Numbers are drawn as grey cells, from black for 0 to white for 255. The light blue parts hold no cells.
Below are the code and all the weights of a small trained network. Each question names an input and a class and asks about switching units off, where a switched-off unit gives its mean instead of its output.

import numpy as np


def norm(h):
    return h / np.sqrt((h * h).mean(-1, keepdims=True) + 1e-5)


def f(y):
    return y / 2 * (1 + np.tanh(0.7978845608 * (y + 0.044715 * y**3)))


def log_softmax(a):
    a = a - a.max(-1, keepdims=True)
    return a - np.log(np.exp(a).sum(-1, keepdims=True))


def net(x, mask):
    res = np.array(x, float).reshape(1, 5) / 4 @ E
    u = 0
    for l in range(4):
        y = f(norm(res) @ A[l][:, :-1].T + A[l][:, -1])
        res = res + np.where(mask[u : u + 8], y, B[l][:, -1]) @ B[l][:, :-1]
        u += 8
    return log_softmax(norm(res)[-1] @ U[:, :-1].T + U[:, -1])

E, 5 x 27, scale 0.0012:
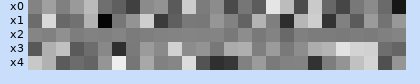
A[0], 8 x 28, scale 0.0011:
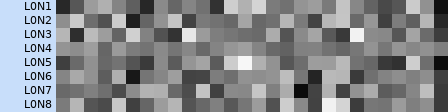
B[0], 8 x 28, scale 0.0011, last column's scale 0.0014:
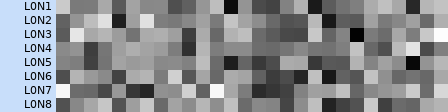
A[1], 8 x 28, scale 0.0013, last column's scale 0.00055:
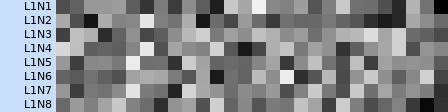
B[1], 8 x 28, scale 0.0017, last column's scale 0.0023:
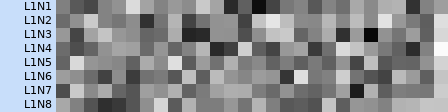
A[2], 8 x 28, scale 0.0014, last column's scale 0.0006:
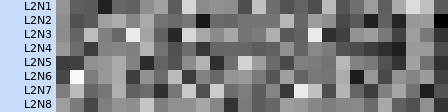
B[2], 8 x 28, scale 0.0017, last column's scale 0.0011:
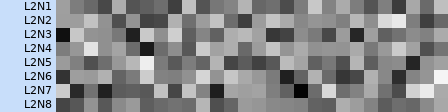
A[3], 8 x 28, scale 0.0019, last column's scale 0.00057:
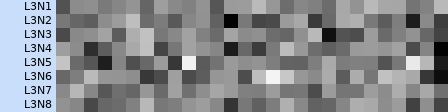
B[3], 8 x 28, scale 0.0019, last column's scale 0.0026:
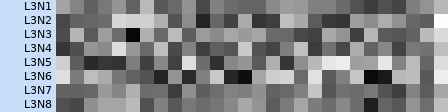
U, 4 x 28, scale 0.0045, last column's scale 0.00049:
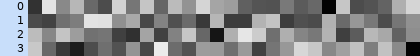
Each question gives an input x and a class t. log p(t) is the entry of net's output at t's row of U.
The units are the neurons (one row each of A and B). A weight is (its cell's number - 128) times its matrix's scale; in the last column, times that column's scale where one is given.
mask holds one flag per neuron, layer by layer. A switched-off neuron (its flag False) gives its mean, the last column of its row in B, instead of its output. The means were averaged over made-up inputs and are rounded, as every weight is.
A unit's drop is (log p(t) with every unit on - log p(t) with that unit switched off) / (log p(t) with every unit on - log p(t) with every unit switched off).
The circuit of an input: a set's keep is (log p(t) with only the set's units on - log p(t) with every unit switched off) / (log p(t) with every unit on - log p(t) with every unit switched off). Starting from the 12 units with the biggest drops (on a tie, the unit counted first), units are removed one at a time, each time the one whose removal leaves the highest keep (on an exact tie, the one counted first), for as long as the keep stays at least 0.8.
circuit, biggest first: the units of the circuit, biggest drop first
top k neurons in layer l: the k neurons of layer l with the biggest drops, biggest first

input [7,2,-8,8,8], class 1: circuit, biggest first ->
(L1N4, L3N4)
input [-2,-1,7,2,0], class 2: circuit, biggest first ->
(L1N3)
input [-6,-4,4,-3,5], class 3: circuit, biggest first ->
(L1N6, L2N1, L3N5)
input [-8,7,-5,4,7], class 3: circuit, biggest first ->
(L1N5, L1N6, L2N1)
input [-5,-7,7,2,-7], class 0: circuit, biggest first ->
(L2N3, L1N5)
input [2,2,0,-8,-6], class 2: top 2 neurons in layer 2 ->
(L2N2, L2N4)
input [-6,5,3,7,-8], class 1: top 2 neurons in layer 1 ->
(L1N2, L1N1)
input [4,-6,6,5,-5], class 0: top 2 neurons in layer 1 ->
(L1N4, L1N2)
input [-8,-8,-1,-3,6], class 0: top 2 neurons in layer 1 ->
(L1N8, L1N5)
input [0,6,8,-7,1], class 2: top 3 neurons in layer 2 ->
(L2N2, L2N4, L2N3)
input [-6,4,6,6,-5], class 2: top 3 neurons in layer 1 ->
(L1N3, L1N4, L1N8)
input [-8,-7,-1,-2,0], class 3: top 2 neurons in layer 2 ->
(L2N1, L2N6)
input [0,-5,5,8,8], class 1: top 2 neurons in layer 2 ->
(L2N4, L2N2)
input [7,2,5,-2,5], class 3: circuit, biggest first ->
(L2N7)
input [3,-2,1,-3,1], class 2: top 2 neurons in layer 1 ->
(L1N6, L1N2)
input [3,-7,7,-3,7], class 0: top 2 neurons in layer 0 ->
(L0N5, L0N1)
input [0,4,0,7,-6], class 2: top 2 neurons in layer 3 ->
(L3N6, L3N4)
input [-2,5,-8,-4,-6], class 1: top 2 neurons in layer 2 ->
(L2N5, L2N3)
